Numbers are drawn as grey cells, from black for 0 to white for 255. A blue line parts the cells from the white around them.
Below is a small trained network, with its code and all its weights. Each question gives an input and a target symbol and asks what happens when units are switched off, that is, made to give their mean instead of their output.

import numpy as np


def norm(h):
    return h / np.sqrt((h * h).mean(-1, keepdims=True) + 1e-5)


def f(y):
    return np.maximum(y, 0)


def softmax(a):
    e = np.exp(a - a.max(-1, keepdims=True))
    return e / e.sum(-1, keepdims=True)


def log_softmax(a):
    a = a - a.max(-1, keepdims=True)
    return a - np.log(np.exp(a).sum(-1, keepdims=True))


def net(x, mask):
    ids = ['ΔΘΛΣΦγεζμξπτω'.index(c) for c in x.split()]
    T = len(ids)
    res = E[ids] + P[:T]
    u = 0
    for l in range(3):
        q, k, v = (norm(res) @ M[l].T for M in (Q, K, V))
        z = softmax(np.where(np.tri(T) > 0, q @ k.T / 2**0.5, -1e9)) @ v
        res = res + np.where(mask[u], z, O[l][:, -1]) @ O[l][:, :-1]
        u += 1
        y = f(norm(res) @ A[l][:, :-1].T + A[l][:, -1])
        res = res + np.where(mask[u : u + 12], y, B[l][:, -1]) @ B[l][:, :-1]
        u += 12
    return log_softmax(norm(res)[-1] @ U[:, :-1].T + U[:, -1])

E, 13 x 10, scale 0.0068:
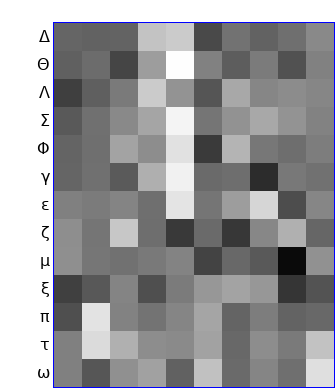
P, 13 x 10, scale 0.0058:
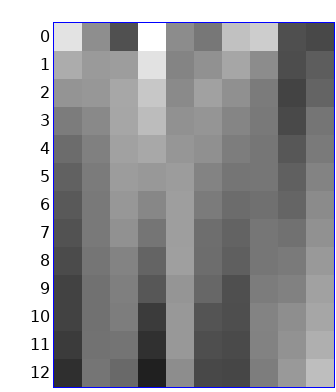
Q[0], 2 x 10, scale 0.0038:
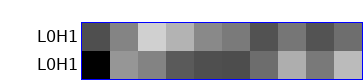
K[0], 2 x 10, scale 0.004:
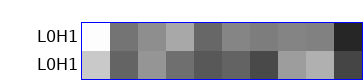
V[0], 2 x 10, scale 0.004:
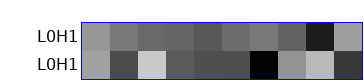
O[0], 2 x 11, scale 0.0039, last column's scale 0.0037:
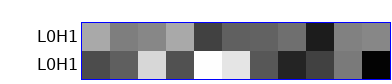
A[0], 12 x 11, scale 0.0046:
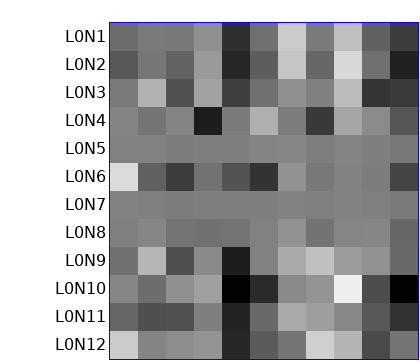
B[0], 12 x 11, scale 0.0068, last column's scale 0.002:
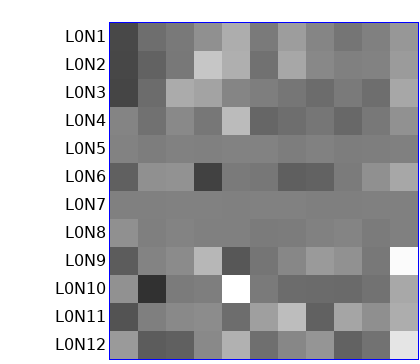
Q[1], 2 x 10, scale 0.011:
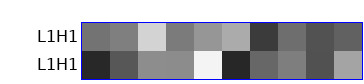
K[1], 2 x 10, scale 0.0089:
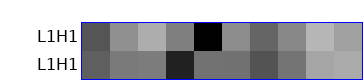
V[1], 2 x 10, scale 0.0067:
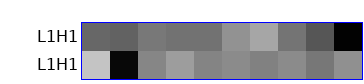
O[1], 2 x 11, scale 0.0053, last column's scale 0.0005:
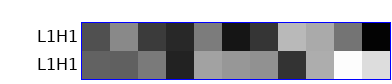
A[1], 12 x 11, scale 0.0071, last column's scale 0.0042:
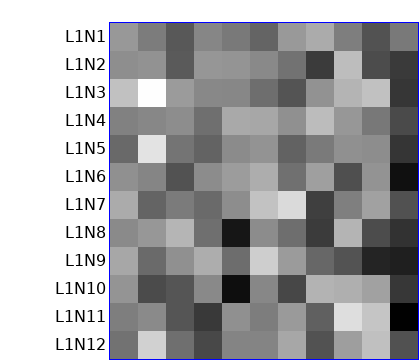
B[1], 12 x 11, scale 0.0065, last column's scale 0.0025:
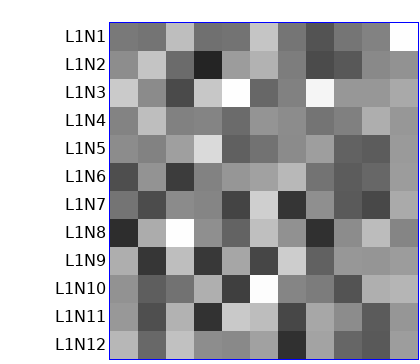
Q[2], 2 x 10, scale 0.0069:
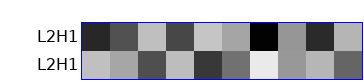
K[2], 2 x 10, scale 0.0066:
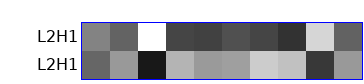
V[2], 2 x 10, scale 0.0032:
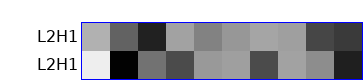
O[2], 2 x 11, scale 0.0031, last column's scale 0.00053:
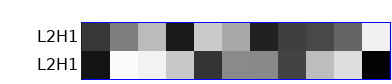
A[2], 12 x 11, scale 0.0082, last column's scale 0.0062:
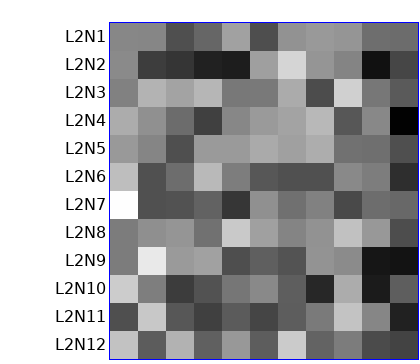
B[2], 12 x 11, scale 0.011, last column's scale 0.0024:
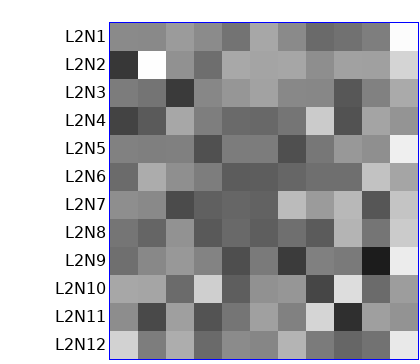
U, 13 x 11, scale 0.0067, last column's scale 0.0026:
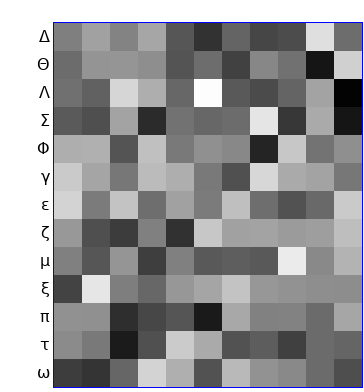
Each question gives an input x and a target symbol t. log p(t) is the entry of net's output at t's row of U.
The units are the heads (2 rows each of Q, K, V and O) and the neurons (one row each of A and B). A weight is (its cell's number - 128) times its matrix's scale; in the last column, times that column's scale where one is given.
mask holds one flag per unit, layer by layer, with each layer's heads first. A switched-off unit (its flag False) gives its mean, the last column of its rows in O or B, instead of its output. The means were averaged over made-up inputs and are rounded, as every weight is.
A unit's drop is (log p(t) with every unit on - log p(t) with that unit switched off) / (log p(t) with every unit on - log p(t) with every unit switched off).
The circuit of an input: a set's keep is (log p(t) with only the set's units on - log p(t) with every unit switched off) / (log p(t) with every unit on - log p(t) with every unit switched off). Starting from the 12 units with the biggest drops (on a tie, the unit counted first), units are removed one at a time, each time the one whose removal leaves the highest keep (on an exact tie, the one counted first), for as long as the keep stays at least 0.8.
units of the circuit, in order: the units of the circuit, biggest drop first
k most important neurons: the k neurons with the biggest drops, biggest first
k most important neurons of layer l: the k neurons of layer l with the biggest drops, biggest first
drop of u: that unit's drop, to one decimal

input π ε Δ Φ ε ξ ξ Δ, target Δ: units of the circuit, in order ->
L2N6
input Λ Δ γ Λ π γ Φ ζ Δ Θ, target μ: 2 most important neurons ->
L2N8, L1N11
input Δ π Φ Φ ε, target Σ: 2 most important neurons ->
L2N4, L1N4
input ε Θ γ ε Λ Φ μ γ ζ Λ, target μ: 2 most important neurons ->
L1N11, L2N8
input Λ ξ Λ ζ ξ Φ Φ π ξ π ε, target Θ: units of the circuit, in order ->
L1H1, L2N9
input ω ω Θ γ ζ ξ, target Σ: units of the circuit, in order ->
L1H1, L0N12, L2N11
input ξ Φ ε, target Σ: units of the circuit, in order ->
L2N4, L1H1
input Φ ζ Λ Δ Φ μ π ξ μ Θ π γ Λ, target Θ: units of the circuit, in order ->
L0H1, L1H1
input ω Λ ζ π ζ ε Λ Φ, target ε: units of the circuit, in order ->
L1N8, L2H1, L2N12
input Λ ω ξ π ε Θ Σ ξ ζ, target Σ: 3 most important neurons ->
L0N10, L2N11, L0N12
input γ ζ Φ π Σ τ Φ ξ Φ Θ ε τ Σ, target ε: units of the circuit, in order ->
L1H1, L1N9
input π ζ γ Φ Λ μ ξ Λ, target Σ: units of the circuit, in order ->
L1H1, L2N11
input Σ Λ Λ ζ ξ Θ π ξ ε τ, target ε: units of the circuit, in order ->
L1H1, L1N9
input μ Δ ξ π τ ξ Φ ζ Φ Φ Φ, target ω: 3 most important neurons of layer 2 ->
L2N3, L2N2, L2N5
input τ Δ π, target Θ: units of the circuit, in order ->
L2N9
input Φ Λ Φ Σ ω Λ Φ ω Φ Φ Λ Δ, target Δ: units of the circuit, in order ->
L1H1, L2N6
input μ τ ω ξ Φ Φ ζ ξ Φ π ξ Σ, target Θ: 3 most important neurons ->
L2N9, L0N12, L0N10
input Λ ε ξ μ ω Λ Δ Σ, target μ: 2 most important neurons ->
L2N8, L2N5
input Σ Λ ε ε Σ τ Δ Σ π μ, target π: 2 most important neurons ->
L2N7, L0N9
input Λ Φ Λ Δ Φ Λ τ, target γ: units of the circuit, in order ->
L1N3
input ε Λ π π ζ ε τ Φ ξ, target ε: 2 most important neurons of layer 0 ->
L0N12, L0N4
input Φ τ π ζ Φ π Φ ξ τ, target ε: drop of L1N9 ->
0.7
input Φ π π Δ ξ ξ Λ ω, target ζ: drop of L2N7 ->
0.2
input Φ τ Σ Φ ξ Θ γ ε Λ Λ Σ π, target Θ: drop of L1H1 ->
0.1
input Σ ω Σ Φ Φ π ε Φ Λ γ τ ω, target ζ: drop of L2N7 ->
0.3
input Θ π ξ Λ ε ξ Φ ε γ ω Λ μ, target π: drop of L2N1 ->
0.0
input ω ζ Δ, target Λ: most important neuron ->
L1N7
